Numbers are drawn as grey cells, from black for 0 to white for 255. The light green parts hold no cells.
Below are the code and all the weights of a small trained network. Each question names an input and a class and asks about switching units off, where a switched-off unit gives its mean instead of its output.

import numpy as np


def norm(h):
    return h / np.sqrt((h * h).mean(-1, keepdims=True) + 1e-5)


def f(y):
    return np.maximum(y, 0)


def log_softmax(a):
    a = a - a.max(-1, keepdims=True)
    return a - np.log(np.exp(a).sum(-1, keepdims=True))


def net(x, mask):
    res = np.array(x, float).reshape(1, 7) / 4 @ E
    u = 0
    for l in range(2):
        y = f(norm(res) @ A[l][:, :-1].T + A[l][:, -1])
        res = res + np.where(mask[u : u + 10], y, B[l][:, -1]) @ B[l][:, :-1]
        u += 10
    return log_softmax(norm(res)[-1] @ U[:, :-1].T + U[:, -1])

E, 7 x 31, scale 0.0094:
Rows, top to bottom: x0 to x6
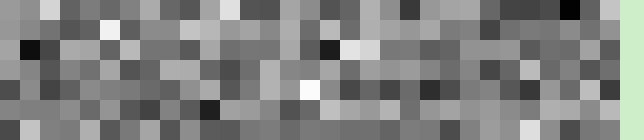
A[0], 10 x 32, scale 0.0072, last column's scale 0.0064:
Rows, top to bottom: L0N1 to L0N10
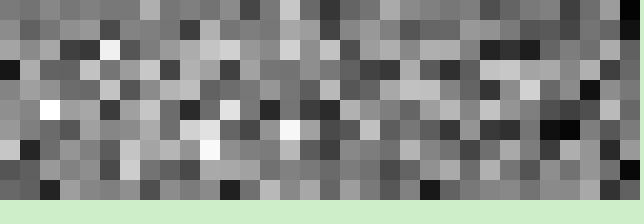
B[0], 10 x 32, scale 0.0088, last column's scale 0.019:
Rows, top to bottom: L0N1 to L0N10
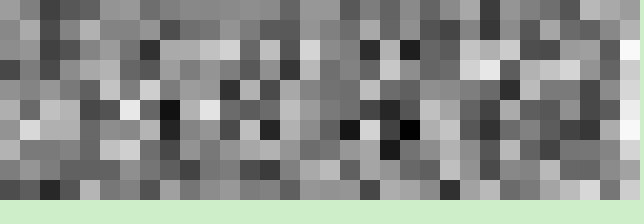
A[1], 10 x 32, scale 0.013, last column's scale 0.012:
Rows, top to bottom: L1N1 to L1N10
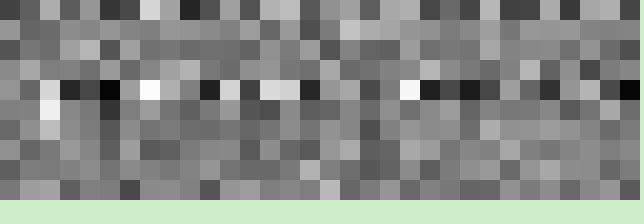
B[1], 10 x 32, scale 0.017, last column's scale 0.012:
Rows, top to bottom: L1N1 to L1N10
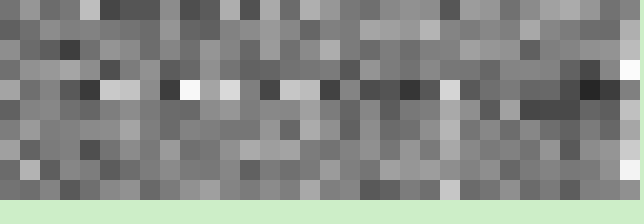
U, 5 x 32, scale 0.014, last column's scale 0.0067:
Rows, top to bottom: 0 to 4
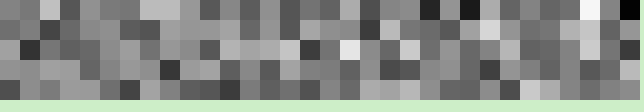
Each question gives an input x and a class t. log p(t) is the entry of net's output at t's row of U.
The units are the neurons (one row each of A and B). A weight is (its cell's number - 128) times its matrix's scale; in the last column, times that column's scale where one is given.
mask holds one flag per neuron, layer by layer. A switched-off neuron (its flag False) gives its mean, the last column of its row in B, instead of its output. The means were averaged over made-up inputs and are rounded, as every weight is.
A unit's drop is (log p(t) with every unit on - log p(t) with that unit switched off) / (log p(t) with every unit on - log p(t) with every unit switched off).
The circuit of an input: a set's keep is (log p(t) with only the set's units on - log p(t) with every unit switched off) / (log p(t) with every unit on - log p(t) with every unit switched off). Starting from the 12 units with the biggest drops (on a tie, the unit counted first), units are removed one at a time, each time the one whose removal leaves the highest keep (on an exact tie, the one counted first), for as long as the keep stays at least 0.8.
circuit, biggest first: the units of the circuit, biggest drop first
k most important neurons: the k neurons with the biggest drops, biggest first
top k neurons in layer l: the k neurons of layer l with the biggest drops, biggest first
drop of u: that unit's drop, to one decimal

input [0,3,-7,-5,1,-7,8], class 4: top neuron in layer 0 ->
(L0N4)
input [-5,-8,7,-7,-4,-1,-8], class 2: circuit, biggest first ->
(L0N7, L1N8)
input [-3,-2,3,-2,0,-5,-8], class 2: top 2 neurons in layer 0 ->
(L0N8, L0N10)
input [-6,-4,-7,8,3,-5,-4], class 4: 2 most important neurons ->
(L0N5, L0N3)
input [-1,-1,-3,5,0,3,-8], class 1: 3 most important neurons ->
(L0N3, L0N7, L0N6)
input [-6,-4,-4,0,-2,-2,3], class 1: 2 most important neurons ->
(L0N4, L0N7)
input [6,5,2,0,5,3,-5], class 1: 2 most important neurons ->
(L0N3, L0N6)
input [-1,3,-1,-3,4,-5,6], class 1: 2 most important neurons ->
(L0N4, L0N5)
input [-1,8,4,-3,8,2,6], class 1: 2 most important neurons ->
(L0N4, L0N10)
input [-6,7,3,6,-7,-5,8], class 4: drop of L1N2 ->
0.1
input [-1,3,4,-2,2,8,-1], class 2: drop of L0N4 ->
0.4
